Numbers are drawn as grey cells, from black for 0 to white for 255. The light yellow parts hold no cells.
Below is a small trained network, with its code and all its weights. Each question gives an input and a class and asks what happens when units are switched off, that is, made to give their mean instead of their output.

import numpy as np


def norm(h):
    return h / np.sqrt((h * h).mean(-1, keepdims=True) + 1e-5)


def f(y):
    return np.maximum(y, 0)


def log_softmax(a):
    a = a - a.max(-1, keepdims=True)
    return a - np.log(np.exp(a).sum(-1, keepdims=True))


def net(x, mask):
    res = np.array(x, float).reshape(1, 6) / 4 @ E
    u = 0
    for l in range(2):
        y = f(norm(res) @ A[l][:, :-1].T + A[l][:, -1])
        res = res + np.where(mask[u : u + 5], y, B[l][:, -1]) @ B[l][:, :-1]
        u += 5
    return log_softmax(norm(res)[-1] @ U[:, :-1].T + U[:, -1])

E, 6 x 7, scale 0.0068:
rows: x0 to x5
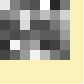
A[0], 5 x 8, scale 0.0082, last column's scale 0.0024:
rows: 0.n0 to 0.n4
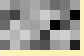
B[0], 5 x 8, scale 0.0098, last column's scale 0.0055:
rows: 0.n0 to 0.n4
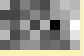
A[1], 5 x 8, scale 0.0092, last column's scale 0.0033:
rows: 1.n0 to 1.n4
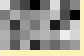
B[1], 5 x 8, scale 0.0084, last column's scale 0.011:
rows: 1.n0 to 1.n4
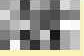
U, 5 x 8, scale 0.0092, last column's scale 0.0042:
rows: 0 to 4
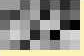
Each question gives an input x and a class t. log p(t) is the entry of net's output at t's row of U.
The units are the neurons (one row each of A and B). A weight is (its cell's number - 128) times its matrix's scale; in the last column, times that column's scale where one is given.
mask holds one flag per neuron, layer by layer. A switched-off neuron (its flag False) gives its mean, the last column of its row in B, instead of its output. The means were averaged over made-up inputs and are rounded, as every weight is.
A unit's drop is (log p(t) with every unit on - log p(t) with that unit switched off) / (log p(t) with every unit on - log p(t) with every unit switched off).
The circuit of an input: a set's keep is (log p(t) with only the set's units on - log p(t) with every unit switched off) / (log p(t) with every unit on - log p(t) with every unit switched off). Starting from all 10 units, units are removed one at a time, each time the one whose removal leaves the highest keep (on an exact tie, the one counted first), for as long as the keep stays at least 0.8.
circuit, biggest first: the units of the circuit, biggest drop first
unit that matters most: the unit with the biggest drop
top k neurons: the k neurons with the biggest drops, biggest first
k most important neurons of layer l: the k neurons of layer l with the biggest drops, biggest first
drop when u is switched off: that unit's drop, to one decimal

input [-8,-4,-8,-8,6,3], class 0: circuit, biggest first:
1.n2, 1.n0
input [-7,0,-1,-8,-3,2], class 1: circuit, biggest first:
1.n0, 1.n4, 1.n2
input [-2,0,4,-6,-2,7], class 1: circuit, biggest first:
0.n1, 1.n4
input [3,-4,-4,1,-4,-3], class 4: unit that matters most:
0.n2
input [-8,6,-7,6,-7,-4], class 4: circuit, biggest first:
0.n2, 1.n2
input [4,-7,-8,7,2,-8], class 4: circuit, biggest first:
0.n2, 1.n0, 1.n2
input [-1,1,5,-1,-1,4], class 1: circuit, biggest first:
0.n2, 0.n1, 1.n4
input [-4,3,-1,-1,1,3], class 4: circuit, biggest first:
0.n2, 1.n2
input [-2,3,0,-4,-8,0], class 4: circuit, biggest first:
0.n2, 0.n1
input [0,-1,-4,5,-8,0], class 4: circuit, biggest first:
0.n2, 1.n0
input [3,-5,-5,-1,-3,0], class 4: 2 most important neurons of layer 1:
1.n0, 1.n4
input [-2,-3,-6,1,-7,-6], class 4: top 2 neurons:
0.n2, 1.n2
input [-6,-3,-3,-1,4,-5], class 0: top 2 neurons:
1.n2, 0.n1
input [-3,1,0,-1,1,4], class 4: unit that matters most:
1.n4
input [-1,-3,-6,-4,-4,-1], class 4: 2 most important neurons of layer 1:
1.n2, 1.n4
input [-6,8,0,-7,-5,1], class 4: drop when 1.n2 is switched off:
0.2
